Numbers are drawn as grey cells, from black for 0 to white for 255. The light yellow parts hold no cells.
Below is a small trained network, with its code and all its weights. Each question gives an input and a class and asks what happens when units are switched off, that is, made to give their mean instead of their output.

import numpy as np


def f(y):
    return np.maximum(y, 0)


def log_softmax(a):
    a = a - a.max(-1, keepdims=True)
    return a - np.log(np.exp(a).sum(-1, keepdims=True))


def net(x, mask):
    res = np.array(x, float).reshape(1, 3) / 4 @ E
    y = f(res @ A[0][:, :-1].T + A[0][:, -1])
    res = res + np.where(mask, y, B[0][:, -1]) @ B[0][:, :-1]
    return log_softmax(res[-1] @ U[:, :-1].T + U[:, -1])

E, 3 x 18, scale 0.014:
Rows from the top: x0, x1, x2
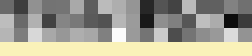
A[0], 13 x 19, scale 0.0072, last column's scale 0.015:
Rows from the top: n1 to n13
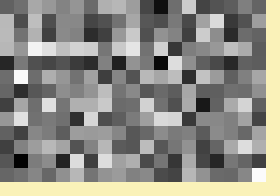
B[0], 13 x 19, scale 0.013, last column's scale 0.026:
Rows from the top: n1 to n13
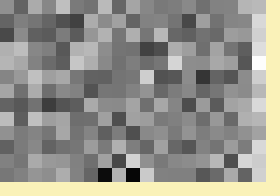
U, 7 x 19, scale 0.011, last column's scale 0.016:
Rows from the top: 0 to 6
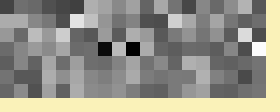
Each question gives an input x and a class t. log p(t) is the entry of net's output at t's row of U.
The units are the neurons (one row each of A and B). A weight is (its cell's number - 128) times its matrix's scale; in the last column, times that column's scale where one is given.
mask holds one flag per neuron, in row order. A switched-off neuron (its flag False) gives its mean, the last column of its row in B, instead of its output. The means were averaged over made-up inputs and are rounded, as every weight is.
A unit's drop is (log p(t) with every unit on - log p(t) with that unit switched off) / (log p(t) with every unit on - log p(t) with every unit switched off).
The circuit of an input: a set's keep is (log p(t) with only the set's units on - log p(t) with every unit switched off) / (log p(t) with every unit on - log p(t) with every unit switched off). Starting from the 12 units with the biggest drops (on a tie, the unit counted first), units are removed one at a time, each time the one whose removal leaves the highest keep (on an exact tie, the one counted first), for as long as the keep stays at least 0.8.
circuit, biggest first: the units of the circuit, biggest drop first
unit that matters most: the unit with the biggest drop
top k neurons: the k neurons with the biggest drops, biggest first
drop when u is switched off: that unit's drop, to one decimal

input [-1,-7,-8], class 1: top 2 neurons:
[n5; n3]
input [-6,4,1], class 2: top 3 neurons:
[n13; n6; n9]
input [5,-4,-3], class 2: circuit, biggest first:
[n12]
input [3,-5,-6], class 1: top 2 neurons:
[n5; n3]
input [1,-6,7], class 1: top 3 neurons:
[n4; n3; n2]
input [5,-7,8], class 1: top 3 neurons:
[n4; n3; n2]
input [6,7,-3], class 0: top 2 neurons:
[n2; n3]
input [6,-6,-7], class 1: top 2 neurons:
[n5; n3]
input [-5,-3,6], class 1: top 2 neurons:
[n4; n13]
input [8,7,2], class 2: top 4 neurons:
[n12; n1; n8; n11]
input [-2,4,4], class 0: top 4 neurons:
[n5; n3; n13; n2]
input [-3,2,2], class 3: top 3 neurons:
[n12; n5; n1]
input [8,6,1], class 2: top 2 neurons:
[n12; n1]
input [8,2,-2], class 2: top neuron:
[n12]
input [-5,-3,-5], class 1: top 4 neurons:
[n5; n13; n12; n1]
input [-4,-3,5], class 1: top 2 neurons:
[n4; n13]
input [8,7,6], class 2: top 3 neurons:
[n12; n1; n8]
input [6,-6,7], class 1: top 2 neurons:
[n4; n3]
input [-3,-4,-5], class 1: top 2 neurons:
[n5; n3]
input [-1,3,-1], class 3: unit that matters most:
n8
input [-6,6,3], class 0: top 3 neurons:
[n3; n2; n13]
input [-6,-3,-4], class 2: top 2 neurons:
[n9; n13]
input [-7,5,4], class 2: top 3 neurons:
[n6; n9; n13]
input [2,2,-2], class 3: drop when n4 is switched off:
0.3
